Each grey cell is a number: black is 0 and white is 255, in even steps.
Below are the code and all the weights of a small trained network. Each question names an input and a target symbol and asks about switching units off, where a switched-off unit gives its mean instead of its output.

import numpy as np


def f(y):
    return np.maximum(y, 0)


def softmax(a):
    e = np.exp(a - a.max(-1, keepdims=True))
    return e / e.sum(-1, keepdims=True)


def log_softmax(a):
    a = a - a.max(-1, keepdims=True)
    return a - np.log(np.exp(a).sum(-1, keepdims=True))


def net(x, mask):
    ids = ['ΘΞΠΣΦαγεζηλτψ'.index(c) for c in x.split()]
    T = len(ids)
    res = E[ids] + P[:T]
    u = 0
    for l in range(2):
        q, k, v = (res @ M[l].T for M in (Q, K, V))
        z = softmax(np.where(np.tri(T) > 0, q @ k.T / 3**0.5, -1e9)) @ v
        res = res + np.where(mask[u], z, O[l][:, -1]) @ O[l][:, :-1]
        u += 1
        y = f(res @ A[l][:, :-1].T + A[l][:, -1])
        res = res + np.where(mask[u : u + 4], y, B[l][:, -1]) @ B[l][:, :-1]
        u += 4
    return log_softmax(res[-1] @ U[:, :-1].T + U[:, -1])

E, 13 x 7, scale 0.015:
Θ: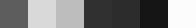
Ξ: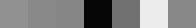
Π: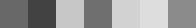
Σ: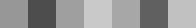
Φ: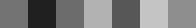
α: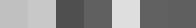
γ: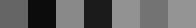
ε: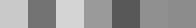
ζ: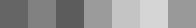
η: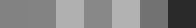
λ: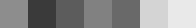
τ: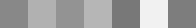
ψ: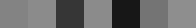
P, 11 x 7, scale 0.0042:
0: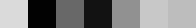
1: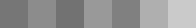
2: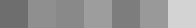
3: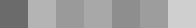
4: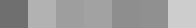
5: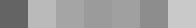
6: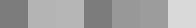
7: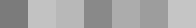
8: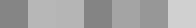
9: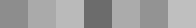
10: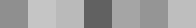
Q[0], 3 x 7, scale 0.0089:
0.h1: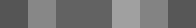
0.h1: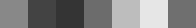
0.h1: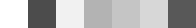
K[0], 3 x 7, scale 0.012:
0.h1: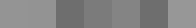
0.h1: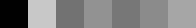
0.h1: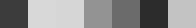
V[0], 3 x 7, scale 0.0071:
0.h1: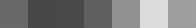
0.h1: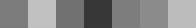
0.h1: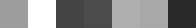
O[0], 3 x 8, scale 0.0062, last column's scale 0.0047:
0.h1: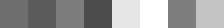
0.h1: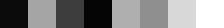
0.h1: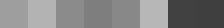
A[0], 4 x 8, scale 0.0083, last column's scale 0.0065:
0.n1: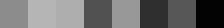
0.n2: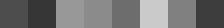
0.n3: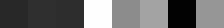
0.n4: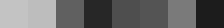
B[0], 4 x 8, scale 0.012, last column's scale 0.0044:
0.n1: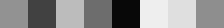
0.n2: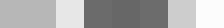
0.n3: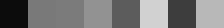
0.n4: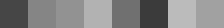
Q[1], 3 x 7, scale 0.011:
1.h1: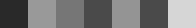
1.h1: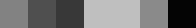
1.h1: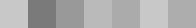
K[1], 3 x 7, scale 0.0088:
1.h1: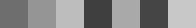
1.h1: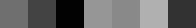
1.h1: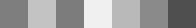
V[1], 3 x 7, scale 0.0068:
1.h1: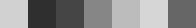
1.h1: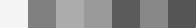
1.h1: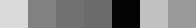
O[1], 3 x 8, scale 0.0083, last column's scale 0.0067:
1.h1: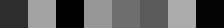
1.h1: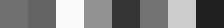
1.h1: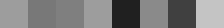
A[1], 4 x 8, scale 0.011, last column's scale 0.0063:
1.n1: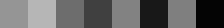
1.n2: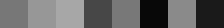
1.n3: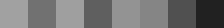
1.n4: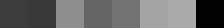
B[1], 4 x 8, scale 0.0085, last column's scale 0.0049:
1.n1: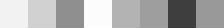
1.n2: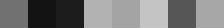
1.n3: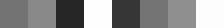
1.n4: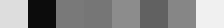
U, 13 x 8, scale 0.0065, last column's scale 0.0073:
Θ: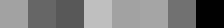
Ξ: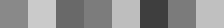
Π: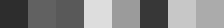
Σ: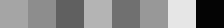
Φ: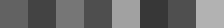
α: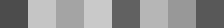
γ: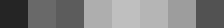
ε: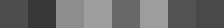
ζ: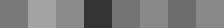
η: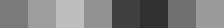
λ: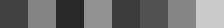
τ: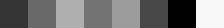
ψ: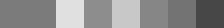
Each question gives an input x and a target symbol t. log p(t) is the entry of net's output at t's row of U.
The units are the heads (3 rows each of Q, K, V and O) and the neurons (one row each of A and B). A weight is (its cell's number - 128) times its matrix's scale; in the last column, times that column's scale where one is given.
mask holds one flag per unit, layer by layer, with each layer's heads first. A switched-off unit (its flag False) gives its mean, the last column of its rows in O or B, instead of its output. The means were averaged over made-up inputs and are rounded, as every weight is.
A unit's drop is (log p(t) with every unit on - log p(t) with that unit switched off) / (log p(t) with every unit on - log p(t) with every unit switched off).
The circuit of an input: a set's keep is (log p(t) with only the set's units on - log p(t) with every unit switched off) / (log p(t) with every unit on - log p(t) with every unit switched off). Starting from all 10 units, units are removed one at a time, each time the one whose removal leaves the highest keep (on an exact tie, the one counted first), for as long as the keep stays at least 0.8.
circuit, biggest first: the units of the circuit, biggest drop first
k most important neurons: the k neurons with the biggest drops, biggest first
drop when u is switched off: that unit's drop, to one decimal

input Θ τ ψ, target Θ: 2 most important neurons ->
1.n3, 0.n4
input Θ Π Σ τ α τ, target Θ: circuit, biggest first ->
1.h1, 0.h1, 1.n3, 0.n4
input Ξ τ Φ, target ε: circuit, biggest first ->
0.n3, 1.n4
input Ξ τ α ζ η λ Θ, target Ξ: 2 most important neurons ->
0.n2, 1.n1
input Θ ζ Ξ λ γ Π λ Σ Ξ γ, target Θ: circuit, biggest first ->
1.n3, 1.h1, 0.h1
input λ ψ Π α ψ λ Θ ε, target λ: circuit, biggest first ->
0.n2, 0.h1, 1.h1
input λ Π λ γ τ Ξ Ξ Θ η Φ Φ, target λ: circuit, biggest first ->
0.h1, 0.n2, 1.h1
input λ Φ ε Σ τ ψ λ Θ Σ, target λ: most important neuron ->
0.n2
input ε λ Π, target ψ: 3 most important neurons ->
0.n2, 1.n3, 1.n4
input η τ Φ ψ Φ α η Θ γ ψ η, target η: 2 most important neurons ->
0.n1, 1.n3
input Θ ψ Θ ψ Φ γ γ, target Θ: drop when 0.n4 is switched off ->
0.4
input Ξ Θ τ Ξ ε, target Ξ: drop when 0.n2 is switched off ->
0.3
